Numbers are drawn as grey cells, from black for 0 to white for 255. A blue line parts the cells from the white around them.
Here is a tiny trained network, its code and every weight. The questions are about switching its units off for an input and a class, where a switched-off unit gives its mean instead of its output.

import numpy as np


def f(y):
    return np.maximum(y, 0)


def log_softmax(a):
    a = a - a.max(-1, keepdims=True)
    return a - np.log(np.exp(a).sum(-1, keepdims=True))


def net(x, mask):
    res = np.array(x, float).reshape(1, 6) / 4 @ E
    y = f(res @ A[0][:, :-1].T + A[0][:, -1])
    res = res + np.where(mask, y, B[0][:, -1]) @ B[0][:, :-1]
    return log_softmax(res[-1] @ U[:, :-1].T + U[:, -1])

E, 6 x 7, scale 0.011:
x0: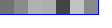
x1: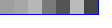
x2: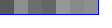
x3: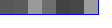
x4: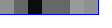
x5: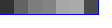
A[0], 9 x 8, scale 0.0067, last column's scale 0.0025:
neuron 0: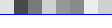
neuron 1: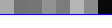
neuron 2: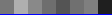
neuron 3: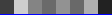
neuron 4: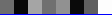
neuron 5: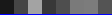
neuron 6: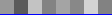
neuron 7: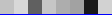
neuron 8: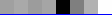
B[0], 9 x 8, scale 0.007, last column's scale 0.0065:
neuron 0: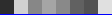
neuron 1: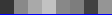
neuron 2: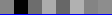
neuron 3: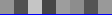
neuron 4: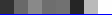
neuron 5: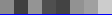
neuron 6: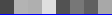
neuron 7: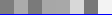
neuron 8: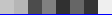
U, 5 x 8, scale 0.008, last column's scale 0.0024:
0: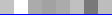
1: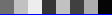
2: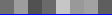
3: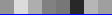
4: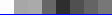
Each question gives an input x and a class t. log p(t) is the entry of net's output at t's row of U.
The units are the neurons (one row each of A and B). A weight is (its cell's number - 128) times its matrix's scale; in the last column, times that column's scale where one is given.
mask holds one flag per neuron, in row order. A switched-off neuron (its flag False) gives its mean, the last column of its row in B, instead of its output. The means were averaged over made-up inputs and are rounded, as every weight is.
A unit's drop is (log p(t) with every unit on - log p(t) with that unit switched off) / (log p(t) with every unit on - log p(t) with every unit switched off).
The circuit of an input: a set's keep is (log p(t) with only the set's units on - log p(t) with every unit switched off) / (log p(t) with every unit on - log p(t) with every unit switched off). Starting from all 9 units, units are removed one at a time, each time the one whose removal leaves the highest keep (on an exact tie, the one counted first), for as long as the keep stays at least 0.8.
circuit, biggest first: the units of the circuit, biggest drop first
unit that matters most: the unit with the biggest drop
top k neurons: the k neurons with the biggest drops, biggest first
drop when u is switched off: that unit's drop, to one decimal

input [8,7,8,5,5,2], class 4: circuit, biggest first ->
[neuron 8; neuron 5]
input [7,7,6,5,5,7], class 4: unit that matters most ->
neuron 5
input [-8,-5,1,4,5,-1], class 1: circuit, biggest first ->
[neuron 4; neuron 8]
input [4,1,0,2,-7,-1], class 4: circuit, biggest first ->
[neuron 8; neuron 0]
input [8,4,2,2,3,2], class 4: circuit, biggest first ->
[neuron 8; neuron 7]
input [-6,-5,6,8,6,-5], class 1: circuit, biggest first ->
[neuron 8; neuron 4; neuron 3]
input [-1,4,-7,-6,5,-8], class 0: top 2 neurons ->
[neuron 7; neuron 0]
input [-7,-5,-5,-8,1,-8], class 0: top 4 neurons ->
[neuron 7; neuron 4; neuron 0; neuron 5]
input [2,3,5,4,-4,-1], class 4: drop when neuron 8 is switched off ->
0.3
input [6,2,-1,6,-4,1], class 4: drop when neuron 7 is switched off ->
0.0
